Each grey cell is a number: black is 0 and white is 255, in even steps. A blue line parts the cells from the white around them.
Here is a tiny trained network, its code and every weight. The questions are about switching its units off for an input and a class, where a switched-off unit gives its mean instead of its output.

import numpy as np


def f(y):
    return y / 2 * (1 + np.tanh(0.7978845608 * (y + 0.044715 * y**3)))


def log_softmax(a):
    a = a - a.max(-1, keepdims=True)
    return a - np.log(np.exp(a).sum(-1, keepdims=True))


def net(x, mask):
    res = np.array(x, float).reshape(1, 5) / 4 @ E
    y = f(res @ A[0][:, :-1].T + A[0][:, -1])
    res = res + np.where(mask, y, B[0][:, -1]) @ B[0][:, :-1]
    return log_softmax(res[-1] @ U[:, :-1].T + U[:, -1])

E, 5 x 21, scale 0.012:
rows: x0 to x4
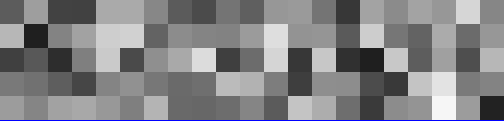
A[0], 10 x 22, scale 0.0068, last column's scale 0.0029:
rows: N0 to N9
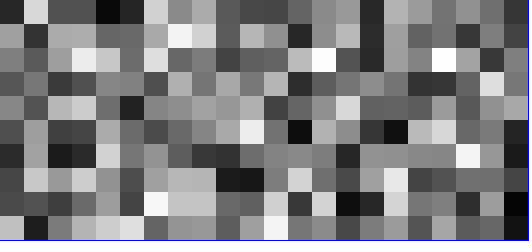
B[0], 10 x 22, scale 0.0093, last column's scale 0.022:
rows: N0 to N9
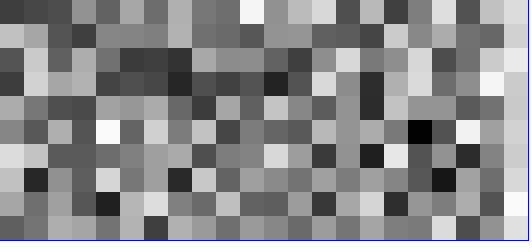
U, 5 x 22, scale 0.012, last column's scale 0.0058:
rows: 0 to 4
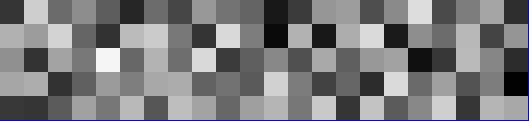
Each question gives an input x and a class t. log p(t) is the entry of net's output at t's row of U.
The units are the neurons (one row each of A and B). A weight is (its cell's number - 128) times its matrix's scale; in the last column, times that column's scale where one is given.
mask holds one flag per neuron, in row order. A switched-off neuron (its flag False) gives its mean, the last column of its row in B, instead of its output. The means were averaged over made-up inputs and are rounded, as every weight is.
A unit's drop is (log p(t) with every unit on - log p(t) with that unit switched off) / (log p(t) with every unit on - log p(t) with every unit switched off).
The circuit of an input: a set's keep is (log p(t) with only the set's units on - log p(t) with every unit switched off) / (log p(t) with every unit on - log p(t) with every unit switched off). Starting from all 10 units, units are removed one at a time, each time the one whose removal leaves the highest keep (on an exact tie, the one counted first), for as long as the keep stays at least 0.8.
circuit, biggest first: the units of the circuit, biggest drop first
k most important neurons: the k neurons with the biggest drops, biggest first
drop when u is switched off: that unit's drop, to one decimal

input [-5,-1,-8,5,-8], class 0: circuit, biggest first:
(N8)
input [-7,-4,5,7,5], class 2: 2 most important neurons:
(N5 N6)
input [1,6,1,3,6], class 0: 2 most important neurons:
(N2 N0)
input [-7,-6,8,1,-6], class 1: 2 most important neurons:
(N8 N2)
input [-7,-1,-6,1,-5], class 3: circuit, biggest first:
(N8 N4)
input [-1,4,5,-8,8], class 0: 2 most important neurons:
(N2 N5)
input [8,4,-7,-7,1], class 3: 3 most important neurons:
(N8 N6 N5)
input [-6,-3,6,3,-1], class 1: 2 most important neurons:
(N8 N6)
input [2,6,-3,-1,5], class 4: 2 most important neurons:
(N3 N9)
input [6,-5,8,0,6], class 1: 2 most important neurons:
(N8 N3)
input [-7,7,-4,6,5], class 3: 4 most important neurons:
(N4 N0 N7 N8)
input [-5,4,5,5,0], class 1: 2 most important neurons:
(N8 N7)
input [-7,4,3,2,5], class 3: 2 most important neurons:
(N1 N4)
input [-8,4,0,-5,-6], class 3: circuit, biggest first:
(N1)
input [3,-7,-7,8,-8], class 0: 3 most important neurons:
(N8 N7 N3)
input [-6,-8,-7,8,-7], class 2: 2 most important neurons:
(N5 N8)
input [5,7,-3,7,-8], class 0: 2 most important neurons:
(N3 N0)
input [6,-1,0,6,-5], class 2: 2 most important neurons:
(N5 N2)
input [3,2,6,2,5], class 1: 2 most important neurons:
(N8 N3)
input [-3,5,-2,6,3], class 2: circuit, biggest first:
(N5)
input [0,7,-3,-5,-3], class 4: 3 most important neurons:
(N5 N8 N9)
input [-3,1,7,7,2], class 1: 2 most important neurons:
(N8 N7)
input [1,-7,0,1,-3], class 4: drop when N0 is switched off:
0.7
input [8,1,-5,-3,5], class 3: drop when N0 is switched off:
0.0
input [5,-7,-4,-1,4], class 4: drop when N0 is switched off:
0.7
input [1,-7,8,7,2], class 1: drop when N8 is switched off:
2.0
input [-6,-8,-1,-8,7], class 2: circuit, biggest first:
(N7)
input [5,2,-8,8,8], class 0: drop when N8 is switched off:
0.8
